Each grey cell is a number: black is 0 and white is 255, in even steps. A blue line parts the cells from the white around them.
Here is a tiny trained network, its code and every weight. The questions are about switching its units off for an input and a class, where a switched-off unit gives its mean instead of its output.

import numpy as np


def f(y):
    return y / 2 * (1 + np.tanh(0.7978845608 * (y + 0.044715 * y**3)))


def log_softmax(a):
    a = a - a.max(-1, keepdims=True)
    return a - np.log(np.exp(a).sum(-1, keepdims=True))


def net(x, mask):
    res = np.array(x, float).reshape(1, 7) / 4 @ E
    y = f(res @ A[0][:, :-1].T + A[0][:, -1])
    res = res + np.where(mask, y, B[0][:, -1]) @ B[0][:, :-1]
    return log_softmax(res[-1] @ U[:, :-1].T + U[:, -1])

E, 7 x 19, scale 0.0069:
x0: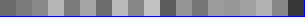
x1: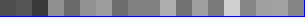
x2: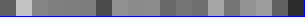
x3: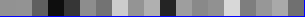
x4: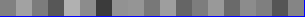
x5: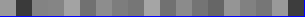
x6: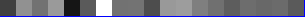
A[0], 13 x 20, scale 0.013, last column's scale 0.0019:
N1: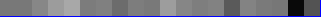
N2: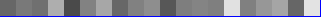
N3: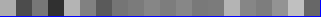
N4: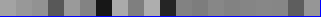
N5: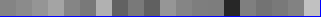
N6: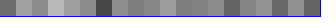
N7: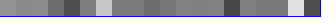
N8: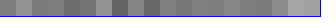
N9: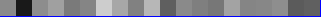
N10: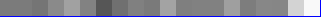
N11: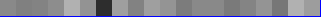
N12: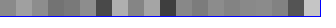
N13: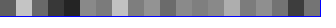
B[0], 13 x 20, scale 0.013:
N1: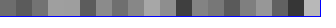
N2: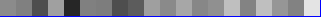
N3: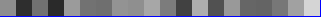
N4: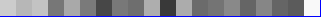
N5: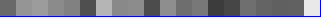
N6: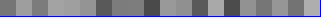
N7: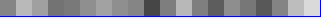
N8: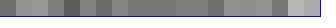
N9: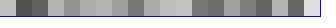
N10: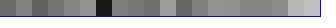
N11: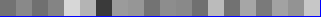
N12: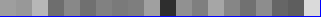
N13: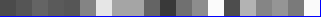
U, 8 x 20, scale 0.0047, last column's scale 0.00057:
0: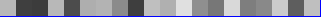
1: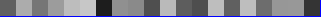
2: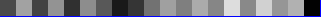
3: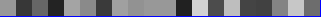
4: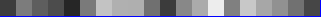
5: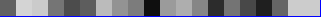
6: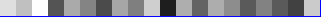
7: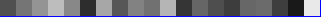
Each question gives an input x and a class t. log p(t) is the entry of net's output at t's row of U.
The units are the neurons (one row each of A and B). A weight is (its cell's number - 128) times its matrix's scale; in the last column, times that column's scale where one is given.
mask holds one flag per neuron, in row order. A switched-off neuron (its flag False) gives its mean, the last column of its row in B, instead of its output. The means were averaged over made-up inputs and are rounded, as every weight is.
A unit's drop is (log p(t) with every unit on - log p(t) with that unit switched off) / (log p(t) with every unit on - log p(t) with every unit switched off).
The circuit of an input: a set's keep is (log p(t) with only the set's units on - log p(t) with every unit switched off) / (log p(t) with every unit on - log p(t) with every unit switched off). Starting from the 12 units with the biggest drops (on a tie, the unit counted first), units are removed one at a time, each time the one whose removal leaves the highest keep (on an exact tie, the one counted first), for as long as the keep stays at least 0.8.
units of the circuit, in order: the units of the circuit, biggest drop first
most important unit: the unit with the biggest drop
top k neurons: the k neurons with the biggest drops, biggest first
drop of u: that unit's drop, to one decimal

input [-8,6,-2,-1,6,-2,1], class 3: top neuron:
N10
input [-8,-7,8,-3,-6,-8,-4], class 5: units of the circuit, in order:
N5, N7
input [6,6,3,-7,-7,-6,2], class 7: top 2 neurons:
N5, N1
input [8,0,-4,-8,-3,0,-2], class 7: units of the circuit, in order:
N1, N5
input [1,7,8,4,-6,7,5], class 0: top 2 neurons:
N9, N2
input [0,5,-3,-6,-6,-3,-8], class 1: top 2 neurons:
N11, N6
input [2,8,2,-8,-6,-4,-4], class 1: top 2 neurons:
N6, N10
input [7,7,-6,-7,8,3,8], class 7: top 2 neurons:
N5, N1
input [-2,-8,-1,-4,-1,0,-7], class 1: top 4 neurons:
N11, N6, N10, N12
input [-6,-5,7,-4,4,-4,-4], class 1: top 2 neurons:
N6, N11
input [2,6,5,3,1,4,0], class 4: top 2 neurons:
N13, N12
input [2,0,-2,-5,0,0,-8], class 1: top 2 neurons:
N11, N6
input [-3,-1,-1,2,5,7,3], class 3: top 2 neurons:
N13, N4
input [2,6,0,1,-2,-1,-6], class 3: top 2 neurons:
N3, N10
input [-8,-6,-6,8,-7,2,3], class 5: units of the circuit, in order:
N7
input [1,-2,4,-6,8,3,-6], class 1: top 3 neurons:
N11, N6, N10
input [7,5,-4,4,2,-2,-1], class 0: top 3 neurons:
N9, N2, N5
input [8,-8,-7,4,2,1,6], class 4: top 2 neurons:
N13, N4
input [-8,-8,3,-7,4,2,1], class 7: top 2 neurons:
N1, N5
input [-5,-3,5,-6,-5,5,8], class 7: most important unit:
N1
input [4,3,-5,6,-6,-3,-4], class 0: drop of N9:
0.2
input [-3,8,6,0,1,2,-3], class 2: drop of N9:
0.3
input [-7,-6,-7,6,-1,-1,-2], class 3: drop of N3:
0.9
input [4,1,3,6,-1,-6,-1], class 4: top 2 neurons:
N13, N2
